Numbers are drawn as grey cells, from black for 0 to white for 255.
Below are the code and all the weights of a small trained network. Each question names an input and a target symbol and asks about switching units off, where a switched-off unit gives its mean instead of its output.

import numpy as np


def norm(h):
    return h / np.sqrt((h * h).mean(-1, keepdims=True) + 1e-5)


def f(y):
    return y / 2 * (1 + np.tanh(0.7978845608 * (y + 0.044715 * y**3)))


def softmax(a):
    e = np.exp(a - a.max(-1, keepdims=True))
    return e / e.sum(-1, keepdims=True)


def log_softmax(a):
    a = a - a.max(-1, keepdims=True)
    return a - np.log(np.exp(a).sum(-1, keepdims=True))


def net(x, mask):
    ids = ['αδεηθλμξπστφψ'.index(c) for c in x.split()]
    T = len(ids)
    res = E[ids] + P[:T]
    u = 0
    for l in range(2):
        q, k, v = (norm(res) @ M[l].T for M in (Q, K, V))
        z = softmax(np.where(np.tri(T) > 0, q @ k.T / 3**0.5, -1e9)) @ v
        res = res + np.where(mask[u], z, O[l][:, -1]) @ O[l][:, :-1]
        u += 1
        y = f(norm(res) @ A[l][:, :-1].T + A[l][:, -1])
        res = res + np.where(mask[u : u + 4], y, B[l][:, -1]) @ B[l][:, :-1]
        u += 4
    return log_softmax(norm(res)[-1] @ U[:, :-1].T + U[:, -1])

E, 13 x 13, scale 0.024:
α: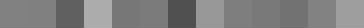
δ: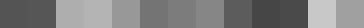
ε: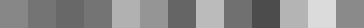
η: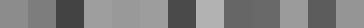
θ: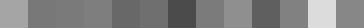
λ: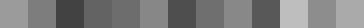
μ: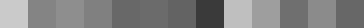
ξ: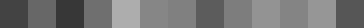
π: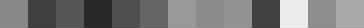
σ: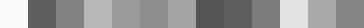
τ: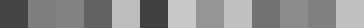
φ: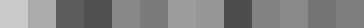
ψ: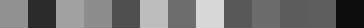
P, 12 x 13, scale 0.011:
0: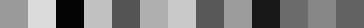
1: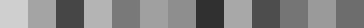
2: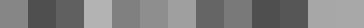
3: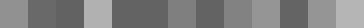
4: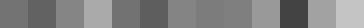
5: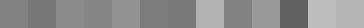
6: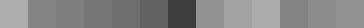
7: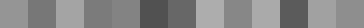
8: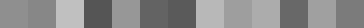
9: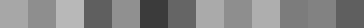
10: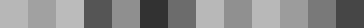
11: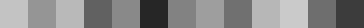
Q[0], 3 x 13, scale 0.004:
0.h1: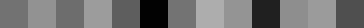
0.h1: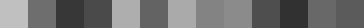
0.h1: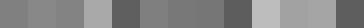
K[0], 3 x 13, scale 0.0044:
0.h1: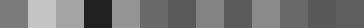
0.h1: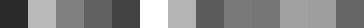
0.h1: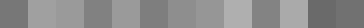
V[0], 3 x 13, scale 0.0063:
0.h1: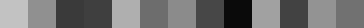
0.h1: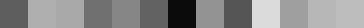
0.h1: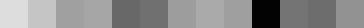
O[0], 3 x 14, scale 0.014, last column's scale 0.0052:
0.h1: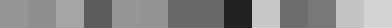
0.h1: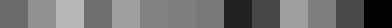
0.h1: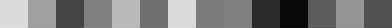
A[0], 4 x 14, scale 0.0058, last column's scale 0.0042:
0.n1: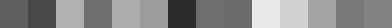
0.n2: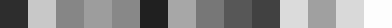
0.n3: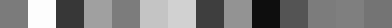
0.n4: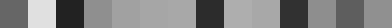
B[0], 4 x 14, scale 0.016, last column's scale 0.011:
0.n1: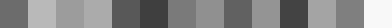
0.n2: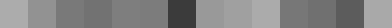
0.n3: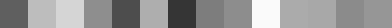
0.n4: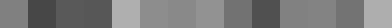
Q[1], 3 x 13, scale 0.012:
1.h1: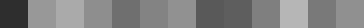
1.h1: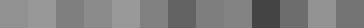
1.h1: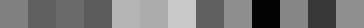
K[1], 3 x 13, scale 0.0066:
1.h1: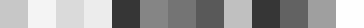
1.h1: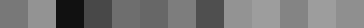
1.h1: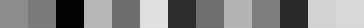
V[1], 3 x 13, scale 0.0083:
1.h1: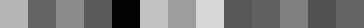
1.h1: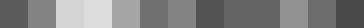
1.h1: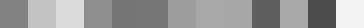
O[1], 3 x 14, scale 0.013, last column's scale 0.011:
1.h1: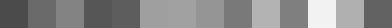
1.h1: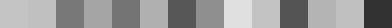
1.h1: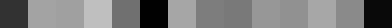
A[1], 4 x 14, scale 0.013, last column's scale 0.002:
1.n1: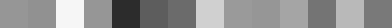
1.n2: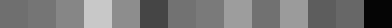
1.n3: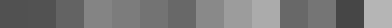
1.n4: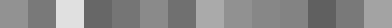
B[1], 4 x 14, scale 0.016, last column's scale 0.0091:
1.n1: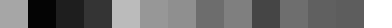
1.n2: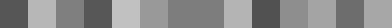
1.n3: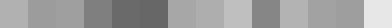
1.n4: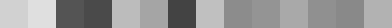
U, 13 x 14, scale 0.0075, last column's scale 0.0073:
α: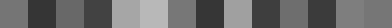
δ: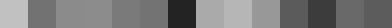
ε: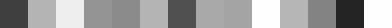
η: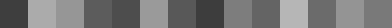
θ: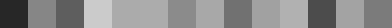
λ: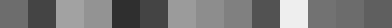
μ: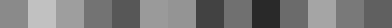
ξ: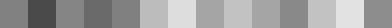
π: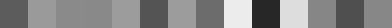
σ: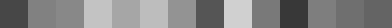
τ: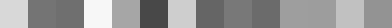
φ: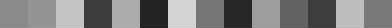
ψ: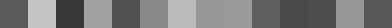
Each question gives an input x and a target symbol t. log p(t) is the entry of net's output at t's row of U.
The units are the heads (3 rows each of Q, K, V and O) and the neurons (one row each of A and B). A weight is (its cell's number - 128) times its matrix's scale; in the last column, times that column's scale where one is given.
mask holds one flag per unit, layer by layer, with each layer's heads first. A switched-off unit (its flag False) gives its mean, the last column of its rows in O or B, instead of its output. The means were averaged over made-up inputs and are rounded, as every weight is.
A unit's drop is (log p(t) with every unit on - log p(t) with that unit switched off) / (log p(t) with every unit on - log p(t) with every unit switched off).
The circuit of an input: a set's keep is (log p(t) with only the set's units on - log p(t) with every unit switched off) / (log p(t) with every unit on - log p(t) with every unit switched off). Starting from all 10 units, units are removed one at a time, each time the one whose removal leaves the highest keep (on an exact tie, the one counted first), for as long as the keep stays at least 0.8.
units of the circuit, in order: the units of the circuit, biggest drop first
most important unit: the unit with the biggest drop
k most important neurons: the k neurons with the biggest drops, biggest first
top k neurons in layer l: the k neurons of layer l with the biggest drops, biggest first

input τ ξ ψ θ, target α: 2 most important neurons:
(0.n4, 0.n1)
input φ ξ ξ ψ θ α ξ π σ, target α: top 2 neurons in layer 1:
(1.n1, 1.n3)
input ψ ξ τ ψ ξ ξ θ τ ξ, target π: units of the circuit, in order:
(1.h1, 1.n2)
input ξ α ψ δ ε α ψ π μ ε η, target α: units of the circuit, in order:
(0.n1, 0.h1)
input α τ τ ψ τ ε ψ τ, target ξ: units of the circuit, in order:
(1.h1, 0.n1)
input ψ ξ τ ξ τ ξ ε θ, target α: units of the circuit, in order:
(1.n1, 0.n4)
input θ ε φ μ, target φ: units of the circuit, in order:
(1.h1, 0.h1)
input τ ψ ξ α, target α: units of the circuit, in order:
(0.h1, 1.h1, 0.n1)
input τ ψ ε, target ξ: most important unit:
0.n3
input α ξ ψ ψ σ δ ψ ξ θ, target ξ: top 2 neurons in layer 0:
(0.n1, 0.n2)
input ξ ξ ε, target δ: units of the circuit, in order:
(1.h1, 0.h1, 0.n1)
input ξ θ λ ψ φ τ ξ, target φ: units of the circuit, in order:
(0.h1, 0.n1, 1.h1)
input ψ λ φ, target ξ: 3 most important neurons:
(0.n3, 0.n1, 1.n1)
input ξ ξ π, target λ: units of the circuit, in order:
(1.h1, 1.n1)
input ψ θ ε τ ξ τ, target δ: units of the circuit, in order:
(0.n2)
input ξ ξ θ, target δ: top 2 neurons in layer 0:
(0.n3, 0.n1)
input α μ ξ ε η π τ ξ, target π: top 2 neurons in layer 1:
(1.n2, 1.n3)
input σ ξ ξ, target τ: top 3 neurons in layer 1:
(1.n3, 1.n1, 1.n4)
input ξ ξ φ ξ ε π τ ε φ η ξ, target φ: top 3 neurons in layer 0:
(0.n1, 0.n4, 0.n2)
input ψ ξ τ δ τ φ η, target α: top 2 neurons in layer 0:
(0.n1, 0.n3)
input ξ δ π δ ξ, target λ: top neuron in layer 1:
(1.n3)
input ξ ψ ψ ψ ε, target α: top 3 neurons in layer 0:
(0.n4, 0.n1, 0.n3)
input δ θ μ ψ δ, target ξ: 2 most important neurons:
(0.n3, 0.n1)
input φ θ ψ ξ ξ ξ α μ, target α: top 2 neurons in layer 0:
(0.n2, 0.n4)
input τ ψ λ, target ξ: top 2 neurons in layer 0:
(0.n3, 0.n1)
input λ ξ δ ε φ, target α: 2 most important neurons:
(0.n1, 0.n4)
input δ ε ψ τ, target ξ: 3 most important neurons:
(0.n3, 0.n1, 1.n1)
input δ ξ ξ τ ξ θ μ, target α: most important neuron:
(1.n1)
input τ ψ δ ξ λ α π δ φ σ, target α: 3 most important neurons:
(0.n3, 0.n1, 1.n3)
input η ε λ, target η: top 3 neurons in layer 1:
(1.n1, 1.n3, 1.n4)
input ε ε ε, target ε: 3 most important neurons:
(0.n3, 0.n1, 1.n1)
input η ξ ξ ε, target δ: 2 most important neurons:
(0.n2, 0.n3)
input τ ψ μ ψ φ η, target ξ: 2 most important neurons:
(0.n3, 1.n1)
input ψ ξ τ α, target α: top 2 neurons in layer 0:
(0.n1, 0.n4)
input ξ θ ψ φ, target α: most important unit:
0.n4
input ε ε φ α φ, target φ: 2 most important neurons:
(0.n3, 1.n1)
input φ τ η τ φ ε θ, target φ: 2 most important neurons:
(1.n1, 1.n3)
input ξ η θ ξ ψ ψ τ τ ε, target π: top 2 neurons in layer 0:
(0.n1, 0.n3)
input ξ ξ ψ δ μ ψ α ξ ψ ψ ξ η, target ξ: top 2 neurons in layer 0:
(0.n2, 0.n3)
